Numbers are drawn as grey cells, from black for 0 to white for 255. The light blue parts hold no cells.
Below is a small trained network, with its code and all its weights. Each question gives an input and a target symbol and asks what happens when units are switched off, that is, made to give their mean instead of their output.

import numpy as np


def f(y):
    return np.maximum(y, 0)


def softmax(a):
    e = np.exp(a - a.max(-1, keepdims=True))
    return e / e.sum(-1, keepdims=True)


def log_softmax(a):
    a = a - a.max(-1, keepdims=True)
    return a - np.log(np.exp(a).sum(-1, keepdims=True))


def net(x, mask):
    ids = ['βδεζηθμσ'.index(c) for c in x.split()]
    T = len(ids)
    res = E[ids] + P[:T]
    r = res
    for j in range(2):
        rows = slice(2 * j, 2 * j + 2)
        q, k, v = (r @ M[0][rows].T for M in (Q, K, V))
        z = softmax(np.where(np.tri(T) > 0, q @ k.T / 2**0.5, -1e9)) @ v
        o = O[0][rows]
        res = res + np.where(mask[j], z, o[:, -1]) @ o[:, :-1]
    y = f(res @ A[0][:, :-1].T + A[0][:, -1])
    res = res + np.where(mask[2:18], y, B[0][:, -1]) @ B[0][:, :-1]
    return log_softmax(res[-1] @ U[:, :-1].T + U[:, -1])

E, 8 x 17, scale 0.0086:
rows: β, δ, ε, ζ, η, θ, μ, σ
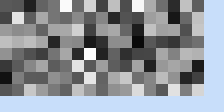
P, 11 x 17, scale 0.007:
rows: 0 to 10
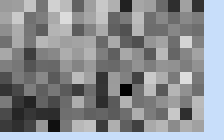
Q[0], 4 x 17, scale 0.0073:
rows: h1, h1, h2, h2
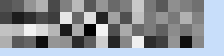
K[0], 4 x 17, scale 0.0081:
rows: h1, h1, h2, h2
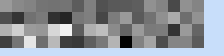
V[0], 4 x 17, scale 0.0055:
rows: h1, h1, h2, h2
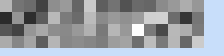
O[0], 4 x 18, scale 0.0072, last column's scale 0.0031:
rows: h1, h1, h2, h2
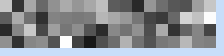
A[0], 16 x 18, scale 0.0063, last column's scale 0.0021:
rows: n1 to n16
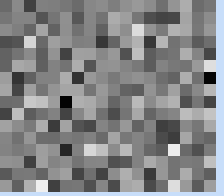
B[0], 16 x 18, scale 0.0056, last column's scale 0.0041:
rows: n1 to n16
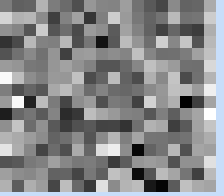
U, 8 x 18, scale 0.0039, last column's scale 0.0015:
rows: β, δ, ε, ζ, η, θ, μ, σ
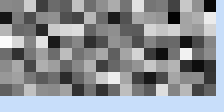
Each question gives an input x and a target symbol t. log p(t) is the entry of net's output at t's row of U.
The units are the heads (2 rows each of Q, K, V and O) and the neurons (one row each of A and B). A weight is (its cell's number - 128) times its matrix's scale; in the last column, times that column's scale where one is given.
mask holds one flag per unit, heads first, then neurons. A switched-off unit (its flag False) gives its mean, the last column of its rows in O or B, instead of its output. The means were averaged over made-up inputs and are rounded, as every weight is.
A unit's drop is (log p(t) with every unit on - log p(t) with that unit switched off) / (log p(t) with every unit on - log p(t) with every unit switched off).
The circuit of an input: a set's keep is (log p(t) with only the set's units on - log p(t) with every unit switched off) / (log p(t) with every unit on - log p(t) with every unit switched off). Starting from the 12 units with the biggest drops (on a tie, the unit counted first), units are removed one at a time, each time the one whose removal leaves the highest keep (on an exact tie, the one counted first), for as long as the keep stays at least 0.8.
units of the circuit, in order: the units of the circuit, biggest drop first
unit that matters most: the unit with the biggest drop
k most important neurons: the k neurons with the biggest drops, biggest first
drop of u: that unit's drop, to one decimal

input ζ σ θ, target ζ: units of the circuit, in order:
[h1, n9, n16]
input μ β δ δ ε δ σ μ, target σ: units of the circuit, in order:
[h2, n4]
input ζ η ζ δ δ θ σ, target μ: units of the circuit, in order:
[n13, h2]
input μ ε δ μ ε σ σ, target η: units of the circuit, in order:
[h2, n16, n3]
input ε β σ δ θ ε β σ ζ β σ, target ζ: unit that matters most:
h1
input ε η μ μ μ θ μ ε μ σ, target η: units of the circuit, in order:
[h2, n16]
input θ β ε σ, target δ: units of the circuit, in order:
[h2, n10, n2]
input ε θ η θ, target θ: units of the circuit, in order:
[h2, n9]
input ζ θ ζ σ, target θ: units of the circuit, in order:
[n9, h1]
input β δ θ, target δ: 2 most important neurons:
[n10, n5]
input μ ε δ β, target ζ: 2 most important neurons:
[n7, n2]
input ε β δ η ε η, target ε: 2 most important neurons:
[n7, n8]
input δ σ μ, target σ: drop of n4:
0.5
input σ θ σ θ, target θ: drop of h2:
0.9
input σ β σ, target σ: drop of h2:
1.4
